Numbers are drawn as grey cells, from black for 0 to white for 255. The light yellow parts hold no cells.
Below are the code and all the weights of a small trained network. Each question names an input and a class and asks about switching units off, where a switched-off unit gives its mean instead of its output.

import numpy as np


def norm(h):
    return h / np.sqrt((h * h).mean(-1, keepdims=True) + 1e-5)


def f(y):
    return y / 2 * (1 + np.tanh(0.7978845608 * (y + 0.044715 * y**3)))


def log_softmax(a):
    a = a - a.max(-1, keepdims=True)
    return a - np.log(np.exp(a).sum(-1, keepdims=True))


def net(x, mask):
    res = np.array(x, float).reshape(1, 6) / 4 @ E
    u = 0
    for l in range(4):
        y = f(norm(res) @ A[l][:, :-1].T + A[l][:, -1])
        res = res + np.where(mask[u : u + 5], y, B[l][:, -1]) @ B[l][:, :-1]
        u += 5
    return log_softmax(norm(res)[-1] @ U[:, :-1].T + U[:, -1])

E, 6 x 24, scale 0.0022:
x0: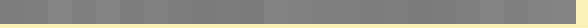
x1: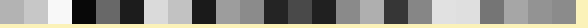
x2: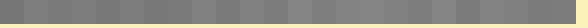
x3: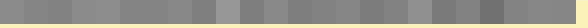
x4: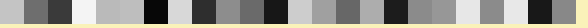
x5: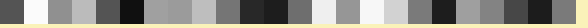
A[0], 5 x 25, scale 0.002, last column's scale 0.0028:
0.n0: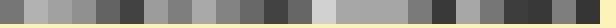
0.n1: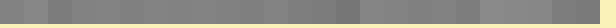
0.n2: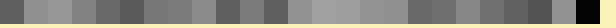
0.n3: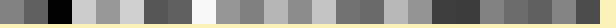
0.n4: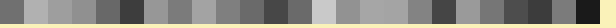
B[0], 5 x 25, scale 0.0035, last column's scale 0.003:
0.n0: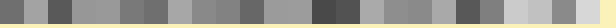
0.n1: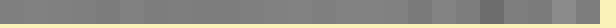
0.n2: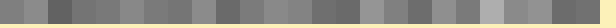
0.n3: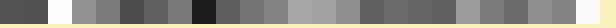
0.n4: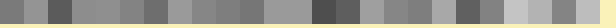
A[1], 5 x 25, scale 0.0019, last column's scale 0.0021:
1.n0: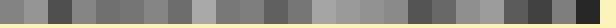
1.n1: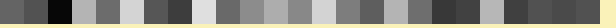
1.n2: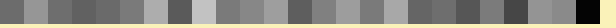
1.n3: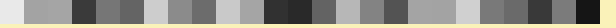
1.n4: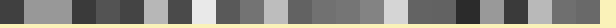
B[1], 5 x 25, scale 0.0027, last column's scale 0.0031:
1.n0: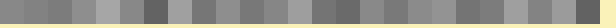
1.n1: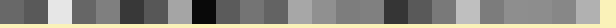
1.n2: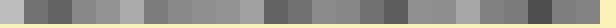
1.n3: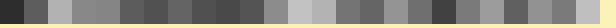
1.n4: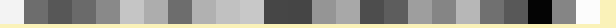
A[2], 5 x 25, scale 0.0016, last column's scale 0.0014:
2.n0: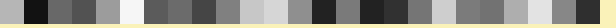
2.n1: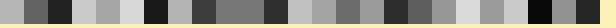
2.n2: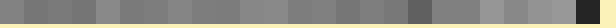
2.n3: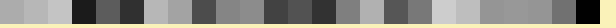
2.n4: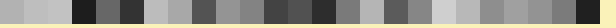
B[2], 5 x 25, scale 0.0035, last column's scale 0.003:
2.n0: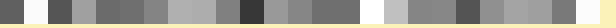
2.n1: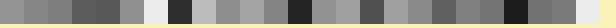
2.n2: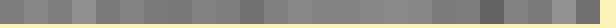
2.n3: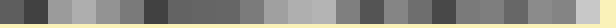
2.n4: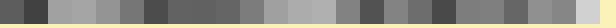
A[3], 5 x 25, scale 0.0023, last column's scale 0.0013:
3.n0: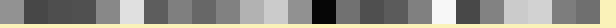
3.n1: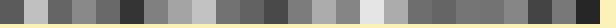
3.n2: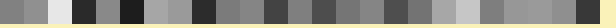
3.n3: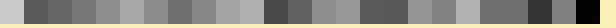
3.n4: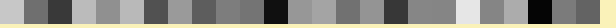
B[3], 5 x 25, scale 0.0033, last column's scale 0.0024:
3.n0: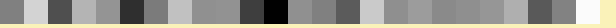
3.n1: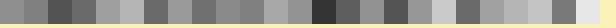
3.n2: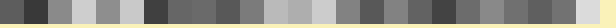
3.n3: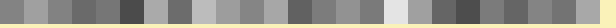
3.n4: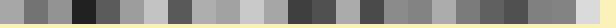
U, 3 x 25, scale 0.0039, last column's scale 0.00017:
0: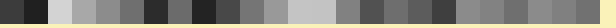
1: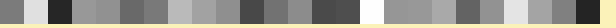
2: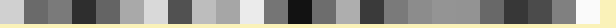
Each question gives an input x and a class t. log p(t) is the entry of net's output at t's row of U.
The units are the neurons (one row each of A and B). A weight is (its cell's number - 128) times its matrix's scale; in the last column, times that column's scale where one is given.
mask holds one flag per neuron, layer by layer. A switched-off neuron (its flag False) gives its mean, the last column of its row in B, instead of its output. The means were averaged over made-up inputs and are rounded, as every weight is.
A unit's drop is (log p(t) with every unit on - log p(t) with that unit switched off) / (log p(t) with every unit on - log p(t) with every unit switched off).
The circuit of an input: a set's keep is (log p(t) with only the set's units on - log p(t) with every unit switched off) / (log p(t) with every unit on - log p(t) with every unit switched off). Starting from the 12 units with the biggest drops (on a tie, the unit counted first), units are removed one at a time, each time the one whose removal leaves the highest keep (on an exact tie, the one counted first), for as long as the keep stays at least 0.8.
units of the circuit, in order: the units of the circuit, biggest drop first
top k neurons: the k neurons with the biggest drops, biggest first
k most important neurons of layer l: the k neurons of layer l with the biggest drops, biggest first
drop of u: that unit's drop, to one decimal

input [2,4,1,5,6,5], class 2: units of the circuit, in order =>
(3.n4)
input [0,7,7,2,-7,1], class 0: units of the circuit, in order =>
(3.n2, 2.n3)
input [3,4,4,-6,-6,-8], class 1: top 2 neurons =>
(3.n0, 2.n0)
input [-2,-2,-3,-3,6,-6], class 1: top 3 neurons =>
(2.n0, 1.n4, 3.n0)
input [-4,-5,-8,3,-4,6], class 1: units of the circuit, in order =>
(0.n0, 3.n1)
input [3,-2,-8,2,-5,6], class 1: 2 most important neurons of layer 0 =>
(0.n0, 0.n4)
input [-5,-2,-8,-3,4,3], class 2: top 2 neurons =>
(2.n0, 3.n4)
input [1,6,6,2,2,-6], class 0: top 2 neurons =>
(3.n2, 0.n0)
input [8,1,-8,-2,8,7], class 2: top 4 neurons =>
(3.n4, 2.n0, 2.n1, 3.n0)
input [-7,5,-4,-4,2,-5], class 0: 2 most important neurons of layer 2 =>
(2.n4, 2.n3)
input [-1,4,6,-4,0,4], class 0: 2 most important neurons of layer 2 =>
(2.n0, 2.n4)
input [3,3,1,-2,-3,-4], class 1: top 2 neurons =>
(0.n3, 2.n0)
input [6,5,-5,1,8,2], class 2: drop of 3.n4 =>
0.2
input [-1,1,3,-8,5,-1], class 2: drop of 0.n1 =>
0.0
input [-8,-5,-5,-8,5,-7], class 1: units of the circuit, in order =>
(2.n0)
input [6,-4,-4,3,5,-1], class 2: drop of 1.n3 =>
0.2
